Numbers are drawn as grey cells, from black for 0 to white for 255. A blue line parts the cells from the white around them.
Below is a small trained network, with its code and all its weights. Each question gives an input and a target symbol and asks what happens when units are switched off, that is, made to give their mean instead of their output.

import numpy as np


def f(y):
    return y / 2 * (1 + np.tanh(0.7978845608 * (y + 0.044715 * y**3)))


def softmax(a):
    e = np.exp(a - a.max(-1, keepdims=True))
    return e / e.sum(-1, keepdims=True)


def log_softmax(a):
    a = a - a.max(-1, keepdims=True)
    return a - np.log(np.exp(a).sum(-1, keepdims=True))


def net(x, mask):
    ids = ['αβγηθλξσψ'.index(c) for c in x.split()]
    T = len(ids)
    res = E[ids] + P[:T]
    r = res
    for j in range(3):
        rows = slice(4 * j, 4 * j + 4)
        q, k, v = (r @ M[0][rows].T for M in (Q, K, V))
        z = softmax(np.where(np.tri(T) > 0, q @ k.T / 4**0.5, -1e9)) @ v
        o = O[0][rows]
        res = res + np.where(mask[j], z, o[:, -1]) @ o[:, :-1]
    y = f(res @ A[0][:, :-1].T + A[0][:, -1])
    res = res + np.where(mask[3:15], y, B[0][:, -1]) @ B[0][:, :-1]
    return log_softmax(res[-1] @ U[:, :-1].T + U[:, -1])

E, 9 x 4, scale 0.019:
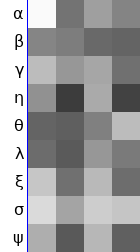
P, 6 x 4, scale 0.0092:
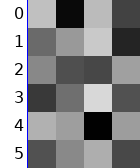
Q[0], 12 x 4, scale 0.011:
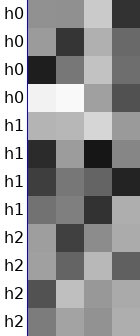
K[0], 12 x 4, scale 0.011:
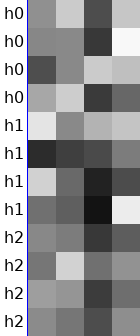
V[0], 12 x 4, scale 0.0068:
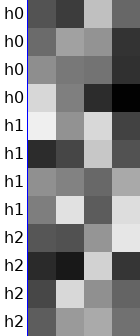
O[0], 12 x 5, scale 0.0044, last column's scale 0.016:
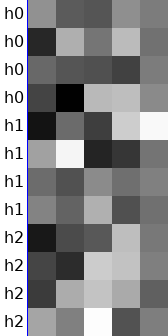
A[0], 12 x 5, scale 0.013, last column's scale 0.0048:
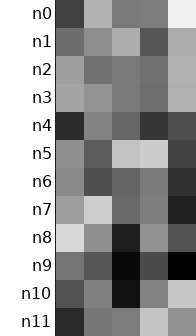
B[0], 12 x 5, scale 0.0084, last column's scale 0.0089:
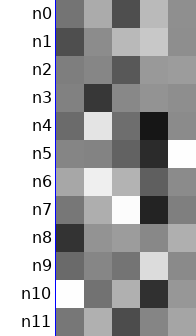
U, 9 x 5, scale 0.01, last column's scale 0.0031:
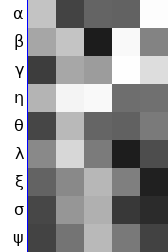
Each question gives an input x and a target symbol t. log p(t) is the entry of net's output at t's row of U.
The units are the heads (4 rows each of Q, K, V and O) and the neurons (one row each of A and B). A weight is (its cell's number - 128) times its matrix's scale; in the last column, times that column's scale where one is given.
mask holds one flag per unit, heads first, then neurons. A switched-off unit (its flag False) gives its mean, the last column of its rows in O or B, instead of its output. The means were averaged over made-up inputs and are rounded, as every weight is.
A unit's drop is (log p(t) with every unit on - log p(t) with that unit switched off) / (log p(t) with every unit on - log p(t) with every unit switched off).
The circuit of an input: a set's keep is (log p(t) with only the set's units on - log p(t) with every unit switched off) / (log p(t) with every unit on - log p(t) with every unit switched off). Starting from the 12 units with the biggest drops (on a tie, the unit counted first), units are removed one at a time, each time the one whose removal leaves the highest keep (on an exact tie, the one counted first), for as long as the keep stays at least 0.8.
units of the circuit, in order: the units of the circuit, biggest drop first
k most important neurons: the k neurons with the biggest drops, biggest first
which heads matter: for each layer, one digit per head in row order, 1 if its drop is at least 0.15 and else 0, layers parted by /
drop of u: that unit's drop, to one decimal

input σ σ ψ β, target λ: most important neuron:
[n4]
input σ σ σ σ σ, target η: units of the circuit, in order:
[n7, h0]
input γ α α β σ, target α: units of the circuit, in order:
[h1, n5]
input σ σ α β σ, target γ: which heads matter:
001
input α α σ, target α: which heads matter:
010
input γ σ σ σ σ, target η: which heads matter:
001
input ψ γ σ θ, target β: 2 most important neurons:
[n0, n11]
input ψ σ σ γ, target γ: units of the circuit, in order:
[n5, n1, n10]
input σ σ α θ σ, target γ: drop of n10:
-0.1
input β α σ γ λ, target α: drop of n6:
-0.1
